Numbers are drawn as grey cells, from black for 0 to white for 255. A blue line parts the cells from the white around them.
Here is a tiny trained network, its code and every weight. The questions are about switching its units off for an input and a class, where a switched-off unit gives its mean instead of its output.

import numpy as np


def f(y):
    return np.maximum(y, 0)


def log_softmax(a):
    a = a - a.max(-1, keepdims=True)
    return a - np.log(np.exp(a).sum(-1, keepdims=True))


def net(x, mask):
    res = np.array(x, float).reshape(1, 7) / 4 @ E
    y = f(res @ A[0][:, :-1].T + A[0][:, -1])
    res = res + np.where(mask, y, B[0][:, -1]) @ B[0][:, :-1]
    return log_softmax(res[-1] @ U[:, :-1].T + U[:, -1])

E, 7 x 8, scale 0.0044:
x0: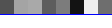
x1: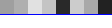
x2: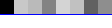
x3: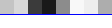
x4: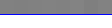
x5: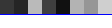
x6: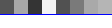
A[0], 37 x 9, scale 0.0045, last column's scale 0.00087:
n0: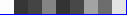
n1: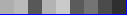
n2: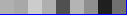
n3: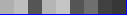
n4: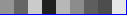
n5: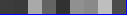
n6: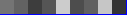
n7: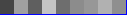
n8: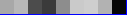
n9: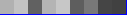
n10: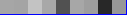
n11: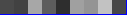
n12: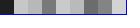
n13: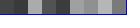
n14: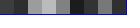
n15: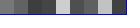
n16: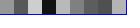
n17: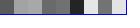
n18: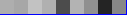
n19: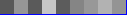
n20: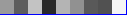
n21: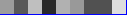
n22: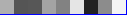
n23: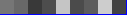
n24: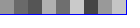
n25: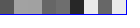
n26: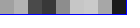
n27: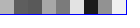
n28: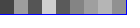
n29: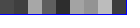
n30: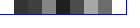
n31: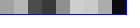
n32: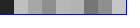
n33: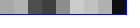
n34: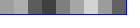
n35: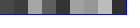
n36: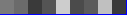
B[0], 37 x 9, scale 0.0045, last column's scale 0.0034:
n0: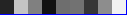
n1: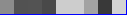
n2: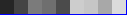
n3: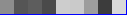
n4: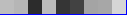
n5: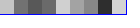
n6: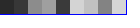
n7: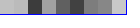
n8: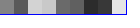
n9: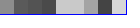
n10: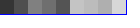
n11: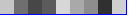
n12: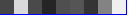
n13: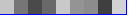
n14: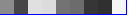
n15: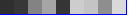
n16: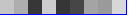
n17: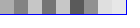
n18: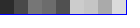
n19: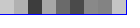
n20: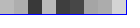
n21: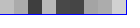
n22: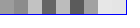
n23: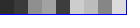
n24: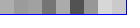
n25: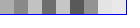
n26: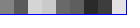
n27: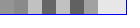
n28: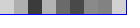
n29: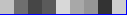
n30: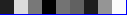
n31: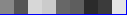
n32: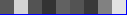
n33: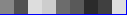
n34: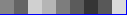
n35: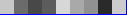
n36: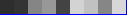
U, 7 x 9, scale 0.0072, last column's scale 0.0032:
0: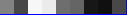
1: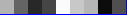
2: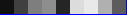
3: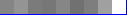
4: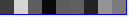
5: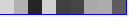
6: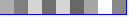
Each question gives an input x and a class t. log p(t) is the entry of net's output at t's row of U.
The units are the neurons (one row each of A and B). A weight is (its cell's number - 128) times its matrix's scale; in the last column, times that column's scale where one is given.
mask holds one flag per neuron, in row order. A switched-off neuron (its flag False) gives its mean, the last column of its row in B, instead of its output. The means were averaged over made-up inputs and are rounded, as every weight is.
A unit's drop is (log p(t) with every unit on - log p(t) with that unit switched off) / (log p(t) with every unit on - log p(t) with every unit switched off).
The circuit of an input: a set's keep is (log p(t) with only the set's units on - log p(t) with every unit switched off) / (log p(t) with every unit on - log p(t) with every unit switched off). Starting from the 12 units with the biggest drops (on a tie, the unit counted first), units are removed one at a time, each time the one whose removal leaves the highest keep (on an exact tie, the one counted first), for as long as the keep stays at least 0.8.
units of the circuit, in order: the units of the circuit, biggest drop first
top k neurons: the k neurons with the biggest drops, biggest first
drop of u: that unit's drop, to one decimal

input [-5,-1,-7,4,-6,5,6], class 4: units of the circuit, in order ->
n30; n0
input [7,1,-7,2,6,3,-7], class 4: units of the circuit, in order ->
n30
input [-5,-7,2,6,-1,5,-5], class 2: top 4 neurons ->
n15; n23; n6; n36
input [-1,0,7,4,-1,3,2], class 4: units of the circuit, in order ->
n12; n32
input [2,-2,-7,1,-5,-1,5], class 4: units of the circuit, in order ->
n30; n0
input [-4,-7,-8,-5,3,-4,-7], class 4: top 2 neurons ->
n30; n0
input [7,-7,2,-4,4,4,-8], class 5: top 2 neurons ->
n16; n4
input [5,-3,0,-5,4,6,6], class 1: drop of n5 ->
0.2
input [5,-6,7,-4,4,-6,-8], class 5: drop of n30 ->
0.1
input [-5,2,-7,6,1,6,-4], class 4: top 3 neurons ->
n30; n0; n14
